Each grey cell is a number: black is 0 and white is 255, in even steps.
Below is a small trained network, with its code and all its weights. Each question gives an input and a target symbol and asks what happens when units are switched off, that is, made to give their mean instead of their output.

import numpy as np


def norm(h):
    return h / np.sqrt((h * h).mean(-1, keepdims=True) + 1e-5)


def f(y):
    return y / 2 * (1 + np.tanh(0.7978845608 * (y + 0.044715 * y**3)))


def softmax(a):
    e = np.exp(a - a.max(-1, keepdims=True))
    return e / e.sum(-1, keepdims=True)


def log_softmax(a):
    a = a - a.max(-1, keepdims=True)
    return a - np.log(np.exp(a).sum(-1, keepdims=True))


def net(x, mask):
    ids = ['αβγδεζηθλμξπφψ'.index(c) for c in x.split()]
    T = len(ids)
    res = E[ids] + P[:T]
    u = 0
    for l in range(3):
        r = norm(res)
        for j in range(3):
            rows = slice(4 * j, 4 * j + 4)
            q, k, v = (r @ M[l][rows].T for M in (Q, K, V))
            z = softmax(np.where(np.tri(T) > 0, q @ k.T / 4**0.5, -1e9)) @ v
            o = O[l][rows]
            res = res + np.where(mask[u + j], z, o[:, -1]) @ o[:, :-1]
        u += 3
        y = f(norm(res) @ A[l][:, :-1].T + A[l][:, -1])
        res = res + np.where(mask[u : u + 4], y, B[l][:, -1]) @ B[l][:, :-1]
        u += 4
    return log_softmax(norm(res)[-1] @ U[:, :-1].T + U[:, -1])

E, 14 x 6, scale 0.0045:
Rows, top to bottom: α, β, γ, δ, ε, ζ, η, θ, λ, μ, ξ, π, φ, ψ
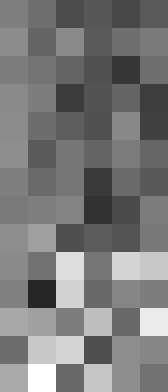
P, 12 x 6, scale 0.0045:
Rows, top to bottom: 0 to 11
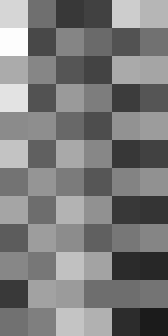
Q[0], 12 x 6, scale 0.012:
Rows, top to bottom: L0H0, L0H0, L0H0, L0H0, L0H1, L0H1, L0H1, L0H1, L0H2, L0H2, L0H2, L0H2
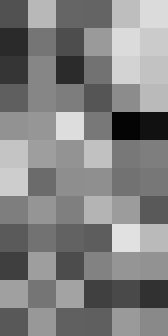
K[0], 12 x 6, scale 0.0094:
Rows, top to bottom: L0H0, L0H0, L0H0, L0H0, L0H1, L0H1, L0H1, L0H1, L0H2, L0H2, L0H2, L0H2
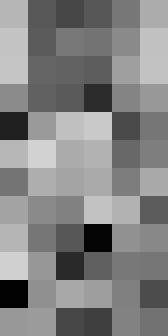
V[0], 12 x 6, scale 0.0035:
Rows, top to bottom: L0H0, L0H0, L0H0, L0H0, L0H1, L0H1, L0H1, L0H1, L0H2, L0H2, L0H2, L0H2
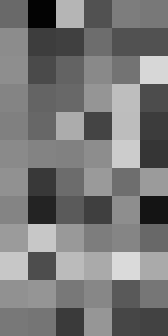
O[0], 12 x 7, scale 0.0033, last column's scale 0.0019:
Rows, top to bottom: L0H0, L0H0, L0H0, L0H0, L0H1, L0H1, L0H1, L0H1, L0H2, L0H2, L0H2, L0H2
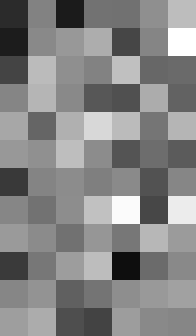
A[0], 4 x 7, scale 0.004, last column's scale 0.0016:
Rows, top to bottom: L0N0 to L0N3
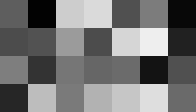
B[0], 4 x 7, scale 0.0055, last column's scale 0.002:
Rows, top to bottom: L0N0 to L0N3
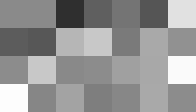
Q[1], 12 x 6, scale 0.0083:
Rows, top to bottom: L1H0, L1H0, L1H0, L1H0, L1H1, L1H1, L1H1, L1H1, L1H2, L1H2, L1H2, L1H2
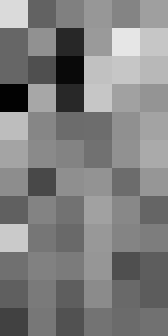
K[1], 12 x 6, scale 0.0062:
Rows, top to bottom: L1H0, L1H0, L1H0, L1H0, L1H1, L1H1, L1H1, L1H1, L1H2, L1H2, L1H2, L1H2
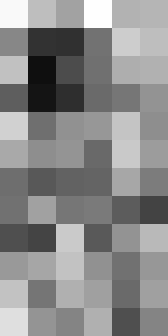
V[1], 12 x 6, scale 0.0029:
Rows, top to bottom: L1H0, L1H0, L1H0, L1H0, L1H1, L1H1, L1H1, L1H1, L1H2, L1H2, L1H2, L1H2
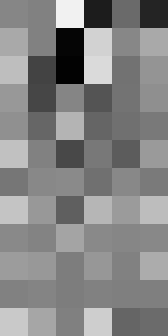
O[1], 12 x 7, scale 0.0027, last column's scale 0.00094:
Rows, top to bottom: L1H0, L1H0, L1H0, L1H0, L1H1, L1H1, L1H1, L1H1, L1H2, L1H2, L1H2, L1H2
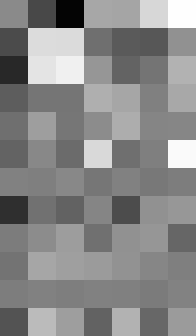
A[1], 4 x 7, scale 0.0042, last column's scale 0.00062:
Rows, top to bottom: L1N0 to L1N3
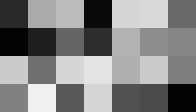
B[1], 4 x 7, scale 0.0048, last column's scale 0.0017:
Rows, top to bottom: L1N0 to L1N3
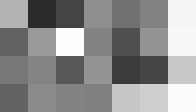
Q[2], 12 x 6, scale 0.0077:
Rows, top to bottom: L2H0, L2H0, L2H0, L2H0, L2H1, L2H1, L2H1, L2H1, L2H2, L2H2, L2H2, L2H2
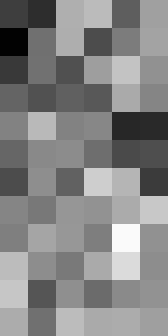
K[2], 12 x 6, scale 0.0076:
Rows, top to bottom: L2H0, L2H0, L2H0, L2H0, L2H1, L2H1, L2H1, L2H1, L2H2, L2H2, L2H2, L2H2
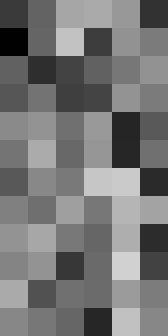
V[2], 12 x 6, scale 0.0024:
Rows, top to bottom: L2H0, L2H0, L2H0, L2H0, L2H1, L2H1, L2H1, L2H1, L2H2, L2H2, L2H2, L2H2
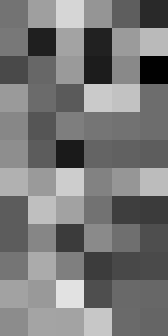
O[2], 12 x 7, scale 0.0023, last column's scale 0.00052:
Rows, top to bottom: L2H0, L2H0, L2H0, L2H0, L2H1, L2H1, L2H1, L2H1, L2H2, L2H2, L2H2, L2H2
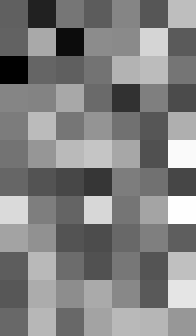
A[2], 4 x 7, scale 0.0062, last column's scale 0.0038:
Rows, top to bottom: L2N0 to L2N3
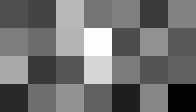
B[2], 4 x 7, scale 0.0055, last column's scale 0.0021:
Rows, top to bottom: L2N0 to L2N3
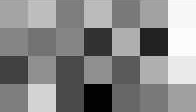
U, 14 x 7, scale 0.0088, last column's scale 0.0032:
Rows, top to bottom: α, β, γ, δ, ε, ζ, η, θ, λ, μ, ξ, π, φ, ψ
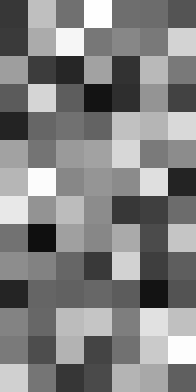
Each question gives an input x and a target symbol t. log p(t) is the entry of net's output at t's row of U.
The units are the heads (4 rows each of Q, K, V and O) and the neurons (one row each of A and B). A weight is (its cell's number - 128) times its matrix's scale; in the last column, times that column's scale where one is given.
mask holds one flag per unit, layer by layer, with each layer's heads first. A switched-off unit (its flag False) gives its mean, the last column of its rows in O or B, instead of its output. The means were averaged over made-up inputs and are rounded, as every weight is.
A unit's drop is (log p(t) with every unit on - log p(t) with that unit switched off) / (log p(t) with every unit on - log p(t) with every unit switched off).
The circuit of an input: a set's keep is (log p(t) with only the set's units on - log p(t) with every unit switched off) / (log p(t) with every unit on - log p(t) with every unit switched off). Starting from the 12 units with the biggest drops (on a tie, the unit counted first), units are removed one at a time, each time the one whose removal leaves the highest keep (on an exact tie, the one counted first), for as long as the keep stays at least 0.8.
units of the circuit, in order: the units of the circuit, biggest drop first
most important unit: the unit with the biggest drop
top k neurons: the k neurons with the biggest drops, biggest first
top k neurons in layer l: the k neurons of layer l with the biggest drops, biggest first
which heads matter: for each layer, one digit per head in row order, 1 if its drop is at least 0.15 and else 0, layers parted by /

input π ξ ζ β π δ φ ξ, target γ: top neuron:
[L2N2]
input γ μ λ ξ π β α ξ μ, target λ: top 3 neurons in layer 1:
[L1N2; L1N0; L1N1]
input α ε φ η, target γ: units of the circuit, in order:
[L1H0; L2N2]
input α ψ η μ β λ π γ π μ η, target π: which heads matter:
011 / 000 / 000
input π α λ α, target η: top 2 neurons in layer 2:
[L2N1; L2N2]
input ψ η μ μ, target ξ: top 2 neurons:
[L2N1; L2N2]
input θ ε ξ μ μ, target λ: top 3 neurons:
[L0N1; L2N1; L1N2]
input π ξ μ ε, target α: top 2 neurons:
[L1N1; L0N0]
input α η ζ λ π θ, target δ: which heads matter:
110 / 000 / 000
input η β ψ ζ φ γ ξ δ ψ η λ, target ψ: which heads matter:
001 / 000 / 000
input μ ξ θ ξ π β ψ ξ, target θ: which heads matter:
100 / 000 / 000
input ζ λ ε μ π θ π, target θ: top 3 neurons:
[L0N3; L1N2; L2N1]
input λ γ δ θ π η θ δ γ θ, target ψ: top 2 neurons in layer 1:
[L1N2; L1N0]
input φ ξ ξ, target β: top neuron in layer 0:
[L0N0]
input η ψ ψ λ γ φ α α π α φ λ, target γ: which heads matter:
110 / 100 / 000
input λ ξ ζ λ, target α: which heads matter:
111 / 000 / 000
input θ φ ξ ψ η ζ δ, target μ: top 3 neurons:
[L0N1; L2N2; L2N0]
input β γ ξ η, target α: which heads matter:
101 / 000 / 000
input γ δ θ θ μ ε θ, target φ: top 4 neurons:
[L1N1; L1N0; L0N0; L0N1]
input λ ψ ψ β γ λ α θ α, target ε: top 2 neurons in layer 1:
[L1N1; L1N0]
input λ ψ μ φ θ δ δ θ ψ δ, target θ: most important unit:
L0H0
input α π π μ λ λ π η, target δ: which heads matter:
010 / 000 / 000
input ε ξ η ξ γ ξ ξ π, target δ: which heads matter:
010 / 000 / 000
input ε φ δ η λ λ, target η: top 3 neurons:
[L1N3; L0N2; L2N1]
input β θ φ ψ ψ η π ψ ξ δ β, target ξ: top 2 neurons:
[L1N2; L2N1]
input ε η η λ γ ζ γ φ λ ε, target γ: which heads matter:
000 / 100 / 000
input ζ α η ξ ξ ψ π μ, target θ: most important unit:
L0H0
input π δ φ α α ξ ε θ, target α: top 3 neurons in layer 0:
[L0N0; L0N3; L0N1]
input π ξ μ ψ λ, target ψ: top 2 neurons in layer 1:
[L1N0; L1N2]
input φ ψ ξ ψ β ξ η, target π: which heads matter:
010 / 000 / 000
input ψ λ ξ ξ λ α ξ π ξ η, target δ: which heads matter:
110 / 000 / 000
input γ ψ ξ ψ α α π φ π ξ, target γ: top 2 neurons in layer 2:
[L2N2; L2N1]
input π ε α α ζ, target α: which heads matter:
010 / 000 / 000
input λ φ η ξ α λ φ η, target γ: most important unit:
L1H0
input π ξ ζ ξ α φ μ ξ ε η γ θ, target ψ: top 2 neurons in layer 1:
[L1N2; L1N1]
